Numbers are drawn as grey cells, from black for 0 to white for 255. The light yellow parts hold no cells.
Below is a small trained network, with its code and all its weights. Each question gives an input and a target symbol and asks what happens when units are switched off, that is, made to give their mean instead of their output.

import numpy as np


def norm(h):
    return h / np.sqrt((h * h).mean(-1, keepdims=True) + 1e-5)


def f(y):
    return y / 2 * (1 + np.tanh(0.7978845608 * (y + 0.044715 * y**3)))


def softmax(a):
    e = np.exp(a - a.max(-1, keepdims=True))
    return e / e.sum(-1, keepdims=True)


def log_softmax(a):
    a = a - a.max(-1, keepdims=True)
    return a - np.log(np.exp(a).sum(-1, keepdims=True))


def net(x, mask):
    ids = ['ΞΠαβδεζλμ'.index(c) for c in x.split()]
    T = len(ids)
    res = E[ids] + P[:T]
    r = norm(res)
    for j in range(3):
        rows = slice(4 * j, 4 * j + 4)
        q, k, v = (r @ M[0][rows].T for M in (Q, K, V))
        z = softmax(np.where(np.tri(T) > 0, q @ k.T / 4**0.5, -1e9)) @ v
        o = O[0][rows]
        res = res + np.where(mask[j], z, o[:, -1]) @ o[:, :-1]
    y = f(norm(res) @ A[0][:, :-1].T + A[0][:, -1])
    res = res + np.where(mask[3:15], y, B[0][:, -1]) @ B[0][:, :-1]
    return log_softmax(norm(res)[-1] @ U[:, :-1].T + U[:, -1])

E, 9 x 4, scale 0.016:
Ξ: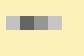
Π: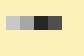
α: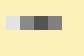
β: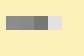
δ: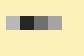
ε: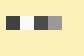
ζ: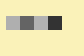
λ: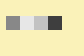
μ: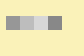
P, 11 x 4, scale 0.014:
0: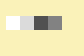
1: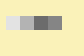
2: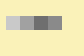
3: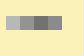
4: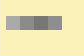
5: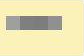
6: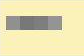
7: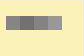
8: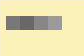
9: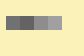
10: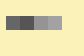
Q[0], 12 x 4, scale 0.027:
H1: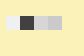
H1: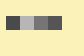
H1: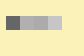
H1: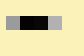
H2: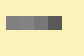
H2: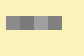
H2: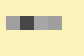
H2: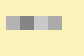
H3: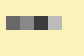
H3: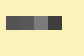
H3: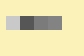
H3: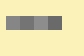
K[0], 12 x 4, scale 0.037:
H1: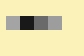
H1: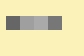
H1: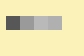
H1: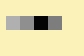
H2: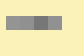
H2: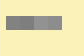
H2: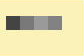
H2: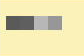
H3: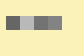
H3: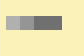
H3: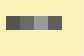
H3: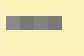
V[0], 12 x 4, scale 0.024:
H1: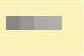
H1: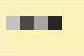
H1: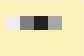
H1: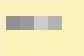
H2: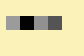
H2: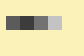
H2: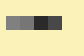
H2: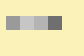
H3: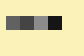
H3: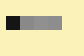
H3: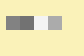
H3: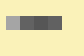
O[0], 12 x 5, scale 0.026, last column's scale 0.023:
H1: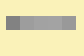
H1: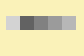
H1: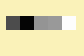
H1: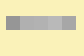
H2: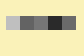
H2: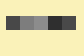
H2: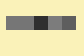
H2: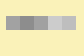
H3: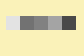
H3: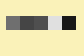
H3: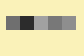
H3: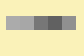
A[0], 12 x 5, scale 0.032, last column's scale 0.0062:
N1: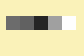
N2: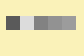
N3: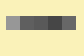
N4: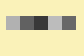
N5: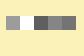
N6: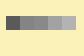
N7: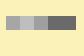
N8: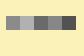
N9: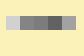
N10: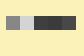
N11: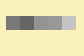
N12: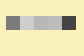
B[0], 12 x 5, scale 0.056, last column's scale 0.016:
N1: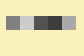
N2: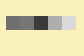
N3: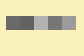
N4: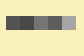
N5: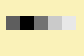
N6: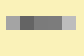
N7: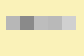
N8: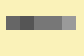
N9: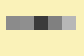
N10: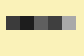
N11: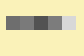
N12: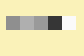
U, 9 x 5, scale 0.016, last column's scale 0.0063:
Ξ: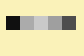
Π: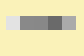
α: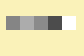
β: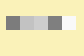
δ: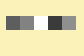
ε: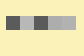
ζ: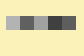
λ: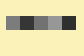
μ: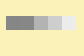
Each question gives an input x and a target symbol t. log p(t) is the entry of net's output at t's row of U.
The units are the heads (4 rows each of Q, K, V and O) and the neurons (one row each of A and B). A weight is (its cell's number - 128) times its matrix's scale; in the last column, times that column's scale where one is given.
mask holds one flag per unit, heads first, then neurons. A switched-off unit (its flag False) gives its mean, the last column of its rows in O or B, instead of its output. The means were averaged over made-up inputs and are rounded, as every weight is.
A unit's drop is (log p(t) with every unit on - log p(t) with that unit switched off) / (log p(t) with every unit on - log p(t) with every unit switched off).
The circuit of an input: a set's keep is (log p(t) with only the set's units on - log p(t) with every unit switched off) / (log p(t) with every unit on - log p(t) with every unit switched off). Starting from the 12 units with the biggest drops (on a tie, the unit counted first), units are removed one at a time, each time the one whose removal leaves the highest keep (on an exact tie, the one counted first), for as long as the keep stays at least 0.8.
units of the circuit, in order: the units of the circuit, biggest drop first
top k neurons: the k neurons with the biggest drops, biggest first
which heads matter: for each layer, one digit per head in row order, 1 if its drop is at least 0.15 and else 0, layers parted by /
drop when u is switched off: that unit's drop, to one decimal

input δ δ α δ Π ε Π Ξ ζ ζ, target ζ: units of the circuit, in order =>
(H2)
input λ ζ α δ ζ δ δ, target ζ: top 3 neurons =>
(N9; N5; N12)
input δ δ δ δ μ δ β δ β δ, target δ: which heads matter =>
010
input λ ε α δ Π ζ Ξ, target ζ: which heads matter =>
111
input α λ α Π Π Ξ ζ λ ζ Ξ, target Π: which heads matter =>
011
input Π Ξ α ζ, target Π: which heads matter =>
000
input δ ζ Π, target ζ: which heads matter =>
101
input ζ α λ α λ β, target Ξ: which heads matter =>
110
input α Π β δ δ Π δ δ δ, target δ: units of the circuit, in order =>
(H2; N3)
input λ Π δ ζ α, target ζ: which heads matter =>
111
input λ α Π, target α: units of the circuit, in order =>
(N1; H2; N5)
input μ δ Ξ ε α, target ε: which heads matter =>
001
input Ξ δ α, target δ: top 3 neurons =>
(N5; N2; N3)
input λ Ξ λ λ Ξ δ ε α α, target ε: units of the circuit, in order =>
(H3; N1)
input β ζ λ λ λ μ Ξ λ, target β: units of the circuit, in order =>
(H1)
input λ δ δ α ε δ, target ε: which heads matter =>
011
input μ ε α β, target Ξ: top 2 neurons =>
(N5; N9)
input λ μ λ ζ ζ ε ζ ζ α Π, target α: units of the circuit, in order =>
(N1; H2)
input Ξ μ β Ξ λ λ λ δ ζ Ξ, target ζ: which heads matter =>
010
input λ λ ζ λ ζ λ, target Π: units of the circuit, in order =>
(H3)
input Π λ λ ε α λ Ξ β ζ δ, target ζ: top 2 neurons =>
(N5; N2)
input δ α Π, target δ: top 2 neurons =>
(N3; N2)
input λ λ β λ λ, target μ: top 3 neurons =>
(N2; N5; N7)
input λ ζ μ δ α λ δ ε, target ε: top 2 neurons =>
(N1; N2)
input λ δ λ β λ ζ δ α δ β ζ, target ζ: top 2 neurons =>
(N5; N9)
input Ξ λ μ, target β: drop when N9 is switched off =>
0.0
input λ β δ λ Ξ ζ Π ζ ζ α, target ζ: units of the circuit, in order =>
(N5)
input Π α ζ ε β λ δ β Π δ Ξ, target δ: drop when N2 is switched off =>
0.1
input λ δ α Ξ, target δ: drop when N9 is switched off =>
0.2
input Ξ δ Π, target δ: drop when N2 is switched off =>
0.2
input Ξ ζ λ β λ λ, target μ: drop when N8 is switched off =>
-0.1
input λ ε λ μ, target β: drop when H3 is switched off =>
0.2
